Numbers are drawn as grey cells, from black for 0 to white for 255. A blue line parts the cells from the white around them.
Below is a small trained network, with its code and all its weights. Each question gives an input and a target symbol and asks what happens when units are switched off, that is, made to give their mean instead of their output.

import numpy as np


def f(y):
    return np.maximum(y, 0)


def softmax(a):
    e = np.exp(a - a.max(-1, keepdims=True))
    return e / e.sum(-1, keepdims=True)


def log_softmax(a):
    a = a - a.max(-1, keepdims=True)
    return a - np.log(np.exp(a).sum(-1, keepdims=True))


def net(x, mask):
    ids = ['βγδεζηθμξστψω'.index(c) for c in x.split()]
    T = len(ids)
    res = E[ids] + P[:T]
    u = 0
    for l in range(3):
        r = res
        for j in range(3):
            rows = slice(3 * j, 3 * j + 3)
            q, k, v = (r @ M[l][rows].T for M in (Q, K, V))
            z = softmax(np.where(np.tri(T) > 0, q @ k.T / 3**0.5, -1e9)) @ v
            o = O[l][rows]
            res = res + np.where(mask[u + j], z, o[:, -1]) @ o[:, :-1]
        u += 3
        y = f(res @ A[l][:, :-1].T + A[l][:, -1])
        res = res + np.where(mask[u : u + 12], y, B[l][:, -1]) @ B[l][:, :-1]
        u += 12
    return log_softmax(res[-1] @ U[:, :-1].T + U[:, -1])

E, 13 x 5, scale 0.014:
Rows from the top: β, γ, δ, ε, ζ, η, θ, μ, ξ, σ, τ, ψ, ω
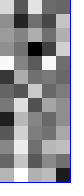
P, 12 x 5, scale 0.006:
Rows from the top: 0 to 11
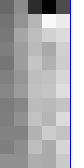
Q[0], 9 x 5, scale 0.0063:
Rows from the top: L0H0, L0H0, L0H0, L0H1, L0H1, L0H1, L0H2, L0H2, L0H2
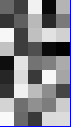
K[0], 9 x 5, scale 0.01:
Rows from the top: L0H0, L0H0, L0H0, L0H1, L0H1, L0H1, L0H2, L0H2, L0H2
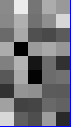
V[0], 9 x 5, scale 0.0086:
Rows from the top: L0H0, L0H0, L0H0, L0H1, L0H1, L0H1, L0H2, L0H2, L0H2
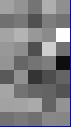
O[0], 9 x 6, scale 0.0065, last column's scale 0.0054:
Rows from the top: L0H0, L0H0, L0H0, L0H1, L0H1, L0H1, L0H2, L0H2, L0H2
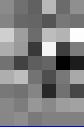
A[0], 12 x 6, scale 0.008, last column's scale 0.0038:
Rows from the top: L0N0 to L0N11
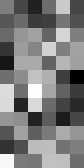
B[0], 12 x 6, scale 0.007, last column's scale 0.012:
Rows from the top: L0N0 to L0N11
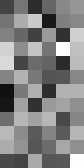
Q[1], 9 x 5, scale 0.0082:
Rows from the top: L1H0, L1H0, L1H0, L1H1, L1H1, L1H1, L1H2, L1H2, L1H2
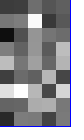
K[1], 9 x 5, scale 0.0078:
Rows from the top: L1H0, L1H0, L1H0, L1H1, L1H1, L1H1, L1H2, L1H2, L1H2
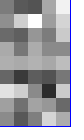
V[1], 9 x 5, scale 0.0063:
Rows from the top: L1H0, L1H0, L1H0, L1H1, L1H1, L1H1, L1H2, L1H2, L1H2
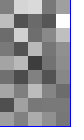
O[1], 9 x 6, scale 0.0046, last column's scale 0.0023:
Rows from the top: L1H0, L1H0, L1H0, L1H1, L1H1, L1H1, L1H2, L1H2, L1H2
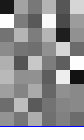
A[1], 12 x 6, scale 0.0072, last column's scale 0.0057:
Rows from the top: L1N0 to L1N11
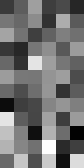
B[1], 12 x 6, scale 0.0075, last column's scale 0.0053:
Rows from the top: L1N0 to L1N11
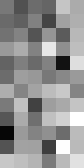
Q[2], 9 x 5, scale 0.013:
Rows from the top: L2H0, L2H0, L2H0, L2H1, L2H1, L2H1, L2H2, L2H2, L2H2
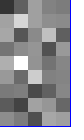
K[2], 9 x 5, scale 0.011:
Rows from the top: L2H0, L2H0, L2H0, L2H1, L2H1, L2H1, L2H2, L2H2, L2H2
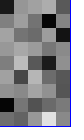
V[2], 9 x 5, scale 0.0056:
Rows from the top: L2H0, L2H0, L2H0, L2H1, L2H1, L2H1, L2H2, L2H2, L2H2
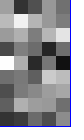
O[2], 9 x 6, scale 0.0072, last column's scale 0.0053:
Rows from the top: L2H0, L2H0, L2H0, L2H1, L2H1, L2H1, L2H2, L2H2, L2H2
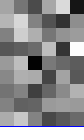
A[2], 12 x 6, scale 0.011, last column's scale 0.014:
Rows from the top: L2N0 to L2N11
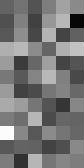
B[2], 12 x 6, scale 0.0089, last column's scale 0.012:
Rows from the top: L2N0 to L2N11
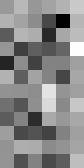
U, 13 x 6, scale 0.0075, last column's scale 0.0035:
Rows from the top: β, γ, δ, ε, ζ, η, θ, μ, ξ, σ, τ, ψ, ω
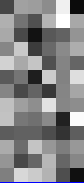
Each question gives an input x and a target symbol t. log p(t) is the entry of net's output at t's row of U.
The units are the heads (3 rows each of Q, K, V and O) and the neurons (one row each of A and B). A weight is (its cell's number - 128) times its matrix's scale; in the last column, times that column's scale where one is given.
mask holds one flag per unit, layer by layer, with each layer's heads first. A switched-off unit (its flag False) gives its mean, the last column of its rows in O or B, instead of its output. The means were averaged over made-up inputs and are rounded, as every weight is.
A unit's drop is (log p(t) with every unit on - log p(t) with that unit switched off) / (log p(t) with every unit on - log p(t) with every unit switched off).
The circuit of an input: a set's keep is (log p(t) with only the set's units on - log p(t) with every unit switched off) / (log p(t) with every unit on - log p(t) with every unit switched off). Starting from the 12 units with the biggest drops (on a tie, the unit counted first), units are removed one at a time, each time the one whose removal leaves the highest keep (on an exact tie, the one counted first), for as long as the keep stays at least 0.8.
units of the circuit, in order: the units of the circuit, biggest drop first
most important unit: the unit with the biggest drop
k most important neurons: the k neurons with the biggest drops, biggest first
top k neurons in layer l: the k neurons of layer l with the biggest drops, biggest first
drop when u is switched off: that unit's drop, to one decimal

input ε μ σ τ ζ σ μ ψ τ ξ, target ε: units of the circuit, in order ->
L2H1; L0N11; L0H1; L1H0
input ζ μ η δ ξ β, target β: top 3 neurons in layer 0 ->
L0N7; L0N6; L0N4
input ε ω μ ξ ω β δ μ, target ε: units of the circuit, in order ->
L2H1; L0H1; L2N2; L1H0
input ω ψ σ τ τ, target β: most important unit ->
L1H0
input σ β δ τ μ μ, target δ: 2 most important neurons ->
L0N11; L2N9
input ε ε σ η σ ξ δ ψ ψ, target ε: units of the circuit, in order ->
L2H1; L0H1; L2N2; L1H0
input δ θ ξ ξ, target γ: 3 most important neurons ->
L1N8; L0N3; L0N11
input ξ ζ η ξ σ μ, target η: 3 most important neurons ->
L0N4; L2N4; L0N1
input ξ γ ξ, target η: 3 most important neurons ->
L0N4; L2N4; L0N11
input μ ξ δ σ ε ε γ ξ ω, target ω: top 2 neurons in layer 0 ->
L0N6; L0N4
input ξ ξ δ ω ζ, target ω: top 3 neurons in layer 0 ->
L0N4; L0N2; L0N6
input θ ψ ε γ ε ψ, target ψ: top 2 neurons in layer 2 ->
L2N5; L2N11
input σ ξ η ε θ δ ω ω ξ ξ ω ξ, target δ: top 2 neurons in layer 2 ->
L2N9; L2N3
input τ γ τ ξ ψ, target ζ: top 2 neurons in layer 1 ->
L1N10; L1N11
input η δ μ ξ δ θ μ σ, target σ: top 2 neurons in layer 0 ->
L0N1; L0N8
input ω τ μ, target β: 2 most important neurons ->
L0N8; L0N3
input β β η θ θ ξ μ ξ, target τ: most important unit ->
L2H1
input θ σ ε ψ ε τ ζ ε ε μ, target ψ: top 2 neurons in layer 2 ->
L2N5; L2N11
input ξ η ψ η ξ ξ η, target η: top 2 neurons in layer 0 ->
L0N4; L0N11
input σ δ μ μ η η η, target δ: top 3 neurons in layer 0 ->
L0N11; L0N6; L0N4
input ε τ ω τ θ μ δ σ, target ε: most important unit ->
L2H1
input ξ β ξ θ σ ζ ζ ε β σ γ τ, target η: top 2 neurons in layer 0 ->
L0N4; L0N1
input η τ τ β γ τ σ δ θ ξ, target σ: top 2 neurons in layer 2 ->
L2N4; L2N11
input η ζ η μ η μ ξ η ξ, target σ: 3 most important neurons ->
L0N1; L0N8; L1N0
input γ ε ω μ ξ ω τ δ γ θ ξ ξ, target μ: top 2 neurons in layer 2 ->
L2N1; L2N0
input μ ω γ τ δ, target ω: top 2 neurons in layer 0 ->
L0N4; L0N2
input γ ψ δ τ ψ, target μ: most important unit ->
L2N1
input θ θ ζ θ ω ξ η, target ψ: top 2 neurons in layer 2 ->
L2N5; L2N11
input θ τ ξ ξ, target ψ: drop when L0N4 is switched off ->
0.2
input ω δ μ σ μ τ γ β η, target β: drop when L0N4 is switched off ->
0.1
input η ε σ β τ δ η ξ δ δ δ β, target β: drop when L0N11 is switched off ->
0.0
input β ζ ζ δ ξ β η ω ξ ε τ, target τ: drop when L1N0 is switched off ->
0.1
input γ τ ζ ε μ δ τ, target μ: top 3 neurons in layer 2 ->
L2N1; L2N0; L2N5
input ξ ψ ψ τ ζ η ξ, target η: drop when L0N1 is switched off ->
0.3
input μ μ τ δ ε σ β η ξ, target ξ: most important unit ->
L2H0
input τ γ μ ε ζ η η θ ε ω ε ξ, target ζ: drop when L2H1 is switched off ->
0.3
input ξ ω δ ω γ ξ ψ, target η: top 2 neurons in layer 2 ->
L2N4; L2N6
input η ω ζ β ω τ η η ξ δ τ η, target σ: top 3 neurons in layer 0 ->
L0N1; L0N8; L0N2
